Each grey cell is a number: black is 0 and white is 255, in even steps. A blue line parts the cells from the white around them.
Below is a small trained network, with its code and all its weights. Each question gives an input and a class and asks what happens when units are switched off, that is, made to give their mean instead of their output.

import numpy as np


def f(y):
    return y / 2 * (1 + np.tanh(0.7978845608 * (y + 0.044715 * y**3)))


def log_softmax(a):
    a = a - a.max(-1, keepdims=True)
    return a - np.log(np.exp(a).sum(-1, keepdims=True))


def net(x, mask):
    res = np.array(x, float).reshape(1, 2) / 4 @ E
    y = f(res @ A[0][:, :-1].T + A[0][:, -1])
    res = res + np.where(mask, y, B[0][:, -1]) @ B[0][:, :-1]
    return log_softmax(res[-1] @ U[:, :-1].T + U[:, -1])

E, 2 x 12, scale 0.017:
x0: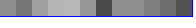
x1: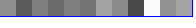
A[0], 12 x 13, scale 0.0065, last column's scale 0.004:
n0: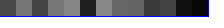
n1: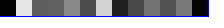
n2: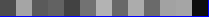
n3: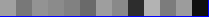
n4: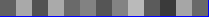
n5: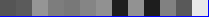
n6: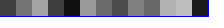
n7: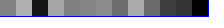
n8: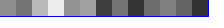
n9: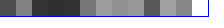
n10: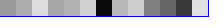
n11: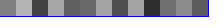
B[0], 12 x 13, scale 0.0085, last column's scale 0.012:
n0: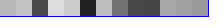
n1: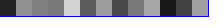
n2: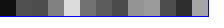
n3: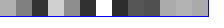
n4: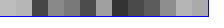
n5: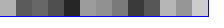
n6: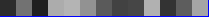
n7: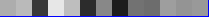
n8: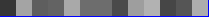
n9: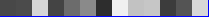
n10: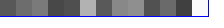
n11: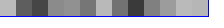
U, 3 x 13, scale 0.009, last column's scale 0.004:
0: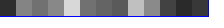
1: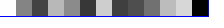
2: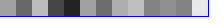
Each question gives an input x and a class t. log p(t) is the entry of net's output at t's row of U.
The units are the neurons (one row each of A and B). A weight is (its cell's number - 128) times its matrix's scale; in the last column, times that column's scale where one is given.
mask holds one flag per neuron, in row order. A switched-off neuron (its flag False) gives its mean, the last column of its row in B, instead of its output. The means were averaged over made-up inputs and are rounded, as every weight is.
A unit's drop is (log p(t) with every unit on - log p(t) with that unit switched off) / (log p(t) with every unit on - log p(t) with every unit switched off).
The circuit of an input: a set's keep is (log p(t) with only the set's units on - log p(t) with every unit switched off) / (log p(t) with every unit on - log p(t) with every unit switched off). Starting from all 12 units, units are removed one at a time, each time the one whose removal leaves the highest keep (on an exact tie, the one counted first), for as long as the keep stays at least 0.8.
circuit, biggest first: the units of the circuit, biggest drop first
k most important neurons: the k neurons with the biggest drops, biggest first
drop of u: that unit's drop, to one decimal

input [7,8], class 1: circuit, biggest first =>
(n3)
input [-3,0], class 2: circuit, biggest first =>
(n8; n7)
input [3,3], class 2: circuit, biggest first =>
(n2; n6)
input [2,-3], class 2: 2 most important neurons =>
(n10; n3)
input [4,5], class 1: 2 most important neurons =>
(n9; n3)
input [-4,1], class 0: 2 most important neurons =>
(n5; n6)
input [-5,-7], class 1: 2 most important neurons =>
(n11; n5)
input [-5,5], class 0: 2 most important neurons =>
(n9; n5)
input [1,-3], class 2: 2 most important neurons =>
(n3; n10)
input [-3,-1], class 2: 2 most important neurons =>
(n8; n7)
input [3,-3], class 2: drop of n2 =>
0.3
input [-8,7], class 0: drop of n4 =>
0.0
